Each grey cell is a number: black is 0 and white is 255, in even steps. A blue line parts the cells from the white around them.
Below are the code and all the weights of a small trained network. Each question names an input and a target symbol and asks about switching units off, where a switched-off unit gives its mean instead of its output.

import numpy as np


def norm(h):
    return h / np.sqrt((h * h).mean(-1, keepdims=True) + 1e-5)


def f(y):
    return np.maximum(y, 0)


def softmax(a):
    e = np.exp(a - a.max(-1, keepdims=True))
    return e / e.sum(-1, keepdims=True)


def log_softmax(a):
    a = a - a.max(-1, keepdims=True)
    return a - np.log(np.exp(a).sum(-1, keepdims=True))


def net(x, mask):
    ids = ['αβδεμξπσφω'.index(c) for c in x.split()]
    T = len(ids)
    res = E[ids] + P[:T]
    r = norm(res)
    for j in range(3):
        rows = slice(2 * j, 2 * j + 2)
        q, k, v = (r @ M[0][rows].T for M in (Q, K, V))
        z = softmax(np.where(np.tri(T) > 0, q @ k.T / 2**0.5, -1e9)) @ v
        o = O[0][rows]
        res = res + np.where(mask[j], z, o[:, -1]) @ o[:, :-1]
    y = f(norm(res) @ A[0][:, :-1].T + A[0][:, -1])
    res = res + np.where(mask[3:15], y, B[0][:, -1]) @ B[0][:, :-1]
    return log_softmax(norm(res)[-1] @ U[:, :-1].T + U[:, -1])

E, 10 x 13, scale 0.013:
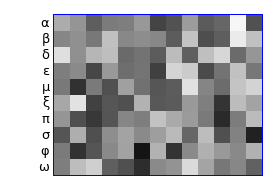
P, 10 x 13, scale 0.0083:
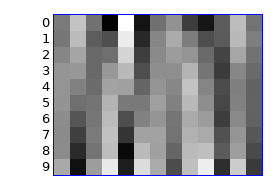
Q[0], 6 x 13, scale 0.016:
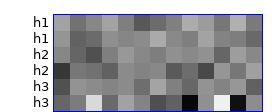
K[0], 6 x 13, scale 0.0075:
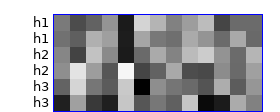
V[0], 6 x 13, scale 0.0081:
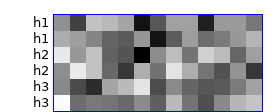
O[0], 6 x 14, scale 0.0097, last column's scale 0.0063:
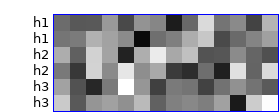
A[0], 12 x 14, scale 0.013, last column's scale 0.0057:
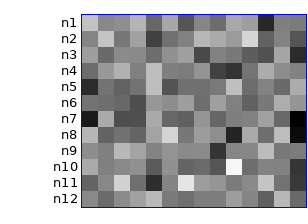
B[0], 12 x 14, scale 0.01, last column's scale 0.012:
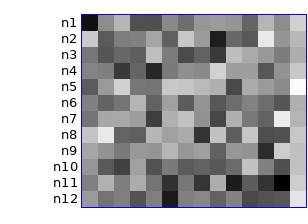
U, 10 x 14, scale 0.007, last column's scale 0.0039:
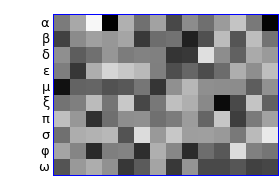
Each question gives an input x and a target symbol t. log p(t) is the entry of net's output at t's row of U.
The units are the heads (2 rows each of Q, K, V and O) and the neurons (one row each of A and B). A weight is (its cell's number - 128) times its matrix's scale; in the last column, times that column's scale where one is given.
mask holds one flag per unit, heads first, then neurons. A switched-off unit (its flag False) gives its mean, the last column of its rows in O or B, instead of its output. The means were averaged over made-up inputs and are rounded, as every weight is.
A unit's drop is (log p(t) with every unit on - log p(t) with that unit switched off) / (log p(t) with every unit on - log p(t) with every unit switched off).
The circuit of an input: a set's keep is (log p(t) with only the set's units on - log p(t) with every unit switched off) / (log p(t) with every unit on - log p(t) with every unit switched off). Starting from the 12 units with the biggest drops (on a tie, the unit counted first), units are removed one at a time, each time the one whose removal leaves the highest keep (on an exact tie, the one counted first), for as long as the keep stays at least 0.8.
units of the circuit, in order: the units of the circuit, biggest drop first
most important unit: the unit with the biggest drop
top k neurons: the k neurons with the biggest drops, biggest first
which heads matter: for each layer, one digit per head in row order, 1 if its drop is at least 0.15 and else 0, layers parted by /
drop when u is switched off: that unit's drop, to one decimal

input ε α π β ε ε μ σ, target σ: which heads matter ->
001
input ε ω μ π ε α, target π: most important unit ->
h3
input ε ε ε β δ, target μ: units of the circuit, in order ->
n1, h2
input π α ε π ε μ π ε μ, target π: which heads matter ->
101
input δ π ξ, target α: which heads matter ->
111
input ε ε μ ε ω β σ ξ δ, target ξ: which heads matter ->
100
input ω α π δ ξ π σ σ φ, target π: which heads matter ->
100
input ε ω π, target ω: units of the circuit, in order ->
n11, h3
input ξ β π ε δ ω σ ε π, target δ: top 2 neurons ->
n3, n5
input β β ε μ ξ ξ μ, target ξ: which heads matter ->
100
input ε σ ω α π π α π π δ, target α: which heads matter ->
110
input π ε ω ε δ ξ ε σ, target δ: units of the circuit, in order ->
h3, h2
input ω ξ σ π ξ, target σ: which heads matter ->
001
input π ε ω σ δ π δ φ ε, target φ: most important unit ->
n2
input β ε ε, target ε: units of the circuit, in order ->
h2, h3
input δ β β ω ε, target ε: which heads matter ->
010
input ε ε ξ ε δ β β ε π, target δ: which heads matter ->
001
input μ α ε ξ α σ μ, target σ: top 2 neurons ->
n7, n12
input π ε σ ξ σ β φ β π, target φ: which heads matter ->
010
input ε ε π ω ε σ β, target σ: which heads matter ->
011
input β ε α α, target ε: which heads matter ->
101
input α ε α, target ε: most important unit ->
h1
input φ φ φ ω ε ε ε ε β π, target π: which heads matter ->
101
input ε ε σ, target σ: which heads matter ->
000
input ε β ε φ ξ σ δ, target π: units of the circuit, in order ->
h1, n8
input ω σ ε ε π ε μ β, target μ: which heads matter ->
111
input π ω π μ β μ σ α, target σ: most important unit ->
h3
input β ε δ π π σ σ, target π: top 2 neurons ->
n8, n5
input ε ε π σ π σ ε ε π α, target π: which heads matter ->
100
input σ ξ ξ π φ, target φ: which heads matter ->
010
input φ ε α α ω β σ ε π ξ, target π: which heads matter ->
100
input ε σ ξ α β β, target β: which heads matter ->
110
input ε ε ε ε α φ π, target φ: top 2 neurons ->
n2, n5
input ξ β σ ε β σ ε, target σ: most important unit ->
h3
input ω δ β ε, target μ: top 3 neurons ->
n1, n2, n7
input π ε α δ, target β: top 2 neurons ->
n10, n12
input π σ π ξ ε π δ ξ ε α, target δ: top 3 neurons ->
n10, n11, n9
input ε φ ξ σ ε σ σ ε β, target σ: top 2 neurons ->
n7, n5
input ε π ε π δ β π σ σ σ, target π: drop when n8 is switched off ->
0.3
